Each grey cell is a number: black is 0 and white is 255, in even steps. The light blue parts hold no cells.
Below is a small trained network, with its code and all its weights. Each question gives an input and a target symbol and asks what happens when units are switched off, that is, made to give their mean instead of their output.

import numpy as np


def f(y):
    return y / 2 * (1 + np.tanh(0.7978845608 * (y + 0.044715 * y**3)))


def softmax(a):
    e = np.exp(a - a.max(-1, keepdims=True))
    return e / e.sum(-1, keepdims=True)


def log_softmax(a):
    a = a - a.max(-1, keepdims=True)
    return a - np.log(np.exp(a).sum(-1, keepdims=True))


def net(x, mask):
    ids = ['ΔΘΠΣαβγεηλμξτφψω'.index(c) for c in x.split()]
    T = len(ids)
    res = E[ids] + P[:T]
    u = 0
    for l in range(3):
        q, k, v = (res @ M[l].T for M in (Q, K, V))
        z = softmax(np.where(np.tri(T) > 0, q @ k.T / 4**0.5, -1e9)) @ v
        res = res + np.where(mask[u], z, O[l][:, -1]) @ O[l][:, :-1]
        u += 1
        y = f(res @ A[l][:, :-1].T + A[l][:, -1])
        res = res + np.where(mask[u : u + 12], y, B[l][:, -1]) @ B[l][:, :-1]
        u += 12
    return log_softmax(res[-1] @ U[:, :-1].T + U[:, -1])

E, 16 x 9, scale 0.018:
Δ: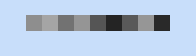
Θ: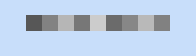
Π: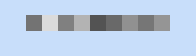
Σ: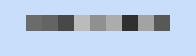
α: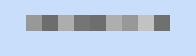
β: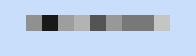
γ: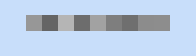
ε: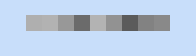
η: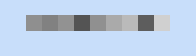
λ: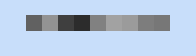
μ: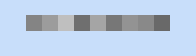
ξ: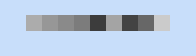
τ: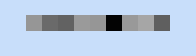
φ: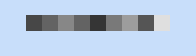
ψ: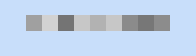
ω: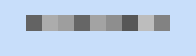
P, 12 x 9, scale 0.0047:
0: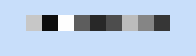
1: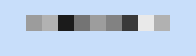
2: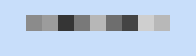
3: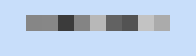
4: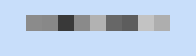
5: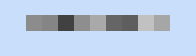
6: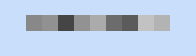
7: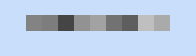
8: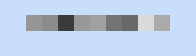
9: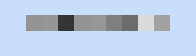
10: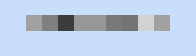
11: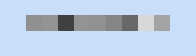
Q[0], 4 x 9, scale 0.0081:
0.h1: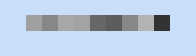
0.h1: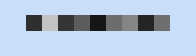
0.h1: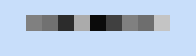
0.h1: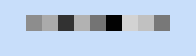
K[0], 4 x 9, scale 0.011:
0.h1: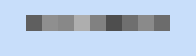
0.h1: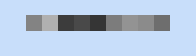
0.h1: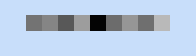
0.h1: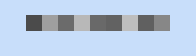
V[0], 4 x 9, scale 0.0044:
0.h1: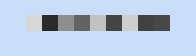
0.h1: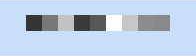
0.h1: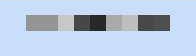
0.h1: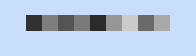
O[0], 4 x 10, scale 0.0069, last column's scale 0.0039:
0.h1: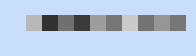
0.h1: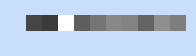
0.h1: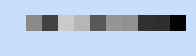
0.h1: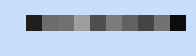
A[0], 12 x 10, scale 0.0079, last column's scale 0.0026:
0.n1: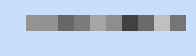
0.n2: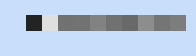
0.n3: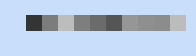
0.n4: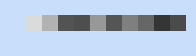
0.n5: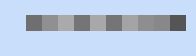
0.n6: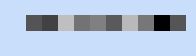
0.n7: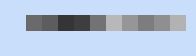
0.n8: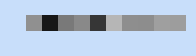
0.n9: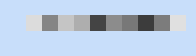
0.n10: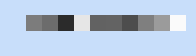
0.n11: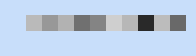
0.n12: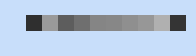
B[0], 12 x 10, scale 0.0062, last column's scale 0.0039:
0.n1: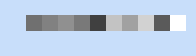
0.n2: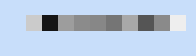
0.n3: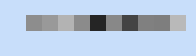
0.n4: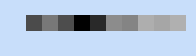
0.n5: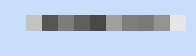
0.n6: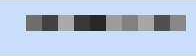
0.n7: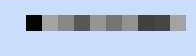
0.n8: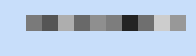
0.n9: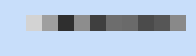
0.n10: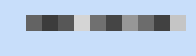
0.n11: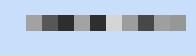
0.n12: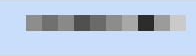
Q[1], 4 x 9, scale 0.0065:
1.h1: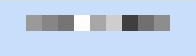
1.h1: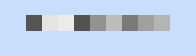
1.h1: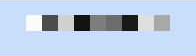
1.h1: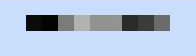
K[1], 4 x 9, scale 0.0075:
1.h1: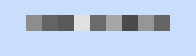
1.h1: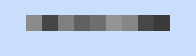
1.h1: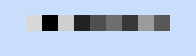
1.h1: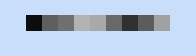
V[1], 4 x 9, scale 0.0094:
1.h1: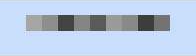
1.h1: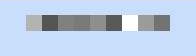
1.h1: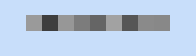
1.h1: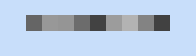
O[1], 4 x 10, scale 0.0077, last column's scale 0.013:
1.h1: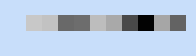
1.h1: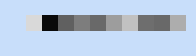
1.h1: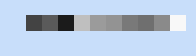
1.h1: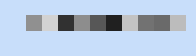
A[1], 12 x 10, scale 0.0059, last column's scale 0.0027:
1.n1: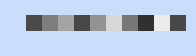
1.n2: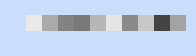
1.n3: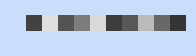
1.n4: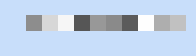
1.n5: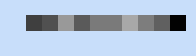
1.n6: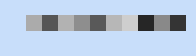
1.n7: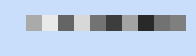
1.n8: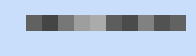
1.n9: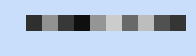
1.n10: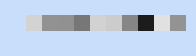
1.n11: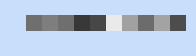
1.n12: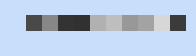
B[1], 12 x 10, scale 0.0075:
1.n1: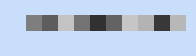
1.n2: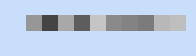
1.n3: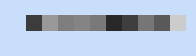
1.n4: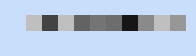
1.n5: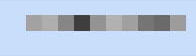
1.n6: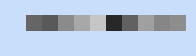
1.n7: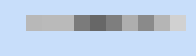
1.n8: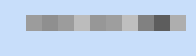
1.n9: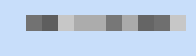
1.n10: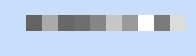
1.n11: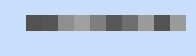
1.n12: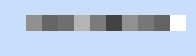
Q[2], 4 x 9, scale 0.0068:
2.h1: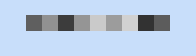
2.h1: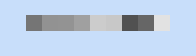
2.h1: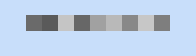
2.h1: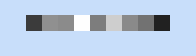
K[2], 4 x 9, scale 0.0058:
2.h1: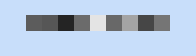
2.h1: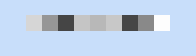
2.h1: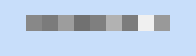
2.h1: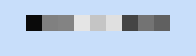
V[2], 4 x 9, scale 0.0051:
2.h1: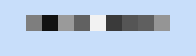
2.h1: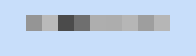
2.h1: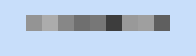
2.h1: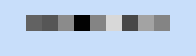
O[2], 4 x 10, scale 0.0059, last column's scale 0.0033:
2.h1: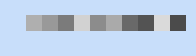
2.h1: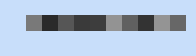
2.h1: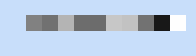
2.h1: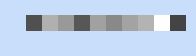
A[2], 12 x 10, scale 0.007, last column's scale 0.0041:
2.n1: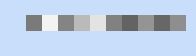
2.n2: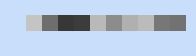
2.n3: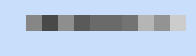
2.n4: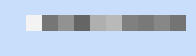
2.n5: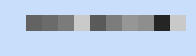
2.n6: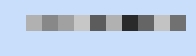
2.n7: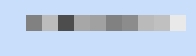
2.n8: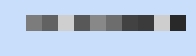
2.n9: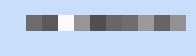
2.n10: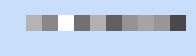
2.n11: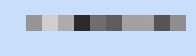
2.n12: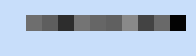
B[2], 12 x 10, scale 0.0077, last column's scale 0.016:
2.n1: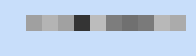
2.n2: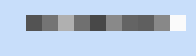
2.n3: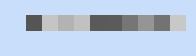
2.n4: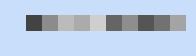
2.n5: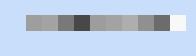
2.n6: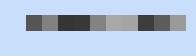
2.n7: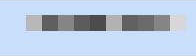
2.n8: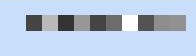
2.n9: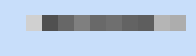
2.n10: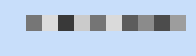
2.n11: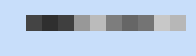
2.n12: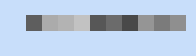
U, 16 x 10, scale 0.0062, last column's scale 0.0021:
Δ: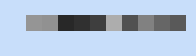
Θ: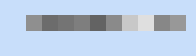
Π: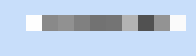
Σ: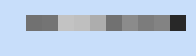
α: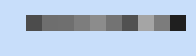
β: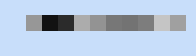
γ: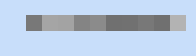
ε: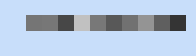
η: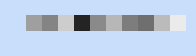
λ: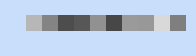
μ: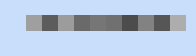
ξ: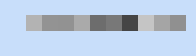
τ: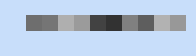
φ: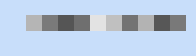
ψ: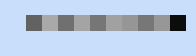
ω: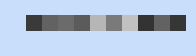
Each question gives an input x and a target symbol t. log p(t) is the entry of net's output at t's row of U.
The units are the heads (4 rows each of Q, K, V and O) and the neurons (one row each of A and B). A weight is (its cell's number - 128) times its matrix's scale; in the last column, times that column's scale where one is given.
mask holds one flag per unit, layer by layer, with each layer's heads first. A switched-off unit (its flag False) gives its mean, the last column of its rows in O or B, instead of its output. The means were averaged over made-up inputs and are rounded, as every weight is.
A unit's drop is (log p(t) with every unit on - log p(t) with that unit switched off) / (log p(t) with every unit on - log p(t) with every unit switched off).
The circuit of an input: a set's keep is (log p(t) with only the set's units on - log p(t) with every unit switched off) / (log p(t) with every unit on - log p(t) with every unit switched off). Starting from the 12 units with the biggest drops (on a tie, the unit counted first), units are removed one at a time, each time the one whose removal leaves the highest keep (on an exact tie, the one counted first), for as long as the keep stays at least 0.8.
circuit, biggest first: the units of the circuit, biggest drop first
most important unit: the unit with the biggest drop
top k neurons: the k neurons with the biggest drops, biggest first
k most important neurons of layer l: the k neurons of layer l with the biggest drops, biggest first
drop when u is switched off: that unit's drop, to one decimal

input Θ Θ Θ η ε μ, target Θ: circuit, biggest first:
(1.h1, 0.n6, 0.h1)
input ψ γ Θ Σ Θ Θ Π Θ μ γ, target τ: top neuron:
(1.n7)
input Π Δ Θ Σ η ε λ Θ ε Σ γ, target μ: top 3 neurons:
(1.n7, 0.n9, 1.n4)
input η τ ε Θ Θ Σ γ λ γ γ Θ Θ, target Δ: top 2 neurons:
(1.n10, 0.n11)
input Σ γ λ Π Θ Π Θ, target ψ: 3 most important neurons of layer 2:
(2.n10, 2.n8, 2.n6)
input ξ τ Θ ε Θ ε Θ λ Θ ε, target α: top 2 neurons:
(0.n9, 1.n10)
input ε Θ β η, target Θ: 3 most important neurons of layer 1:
(1.n1, 1.n10, 1.n11)
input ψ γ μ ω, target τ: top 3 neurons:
(1.n7, 1.n10, 0.n9)
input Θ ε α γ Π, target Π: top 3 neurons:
(0.n10, 0.n2, 1.n7)
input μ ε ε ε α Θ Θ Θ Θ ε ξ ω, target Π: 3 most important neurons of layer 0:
(0.n6, 0.n9, 0.n11)
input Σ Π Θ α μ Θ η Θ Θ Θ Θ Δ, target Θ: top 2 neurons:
(0.n2, 0.n4)
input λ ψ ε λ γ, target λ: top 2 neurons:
(0.n6, 2.n1)
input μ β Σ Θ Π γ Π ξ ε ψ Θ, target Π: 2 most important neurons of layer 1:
(1.n6, 1.n7)
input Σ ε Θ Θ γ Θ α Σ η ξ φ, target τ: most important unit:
0.h1
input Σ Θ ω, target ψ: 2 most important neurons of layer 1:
(1.n4, 1.n2)
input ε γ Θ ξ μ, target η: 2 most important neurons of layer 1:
(1.n10, 1.n2)
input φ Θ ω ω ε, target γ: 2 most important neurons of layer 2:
(2.n1, 2.n12)
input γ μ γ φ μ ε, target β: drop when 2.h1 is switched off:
0.3
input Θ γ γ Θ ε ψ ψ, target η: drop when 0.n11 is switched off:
0.1
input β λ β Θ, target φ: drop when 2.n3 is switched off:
0.1
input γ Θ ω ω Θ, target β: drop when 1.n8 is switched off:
0.0
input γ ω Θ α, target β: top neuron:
(0.n6)
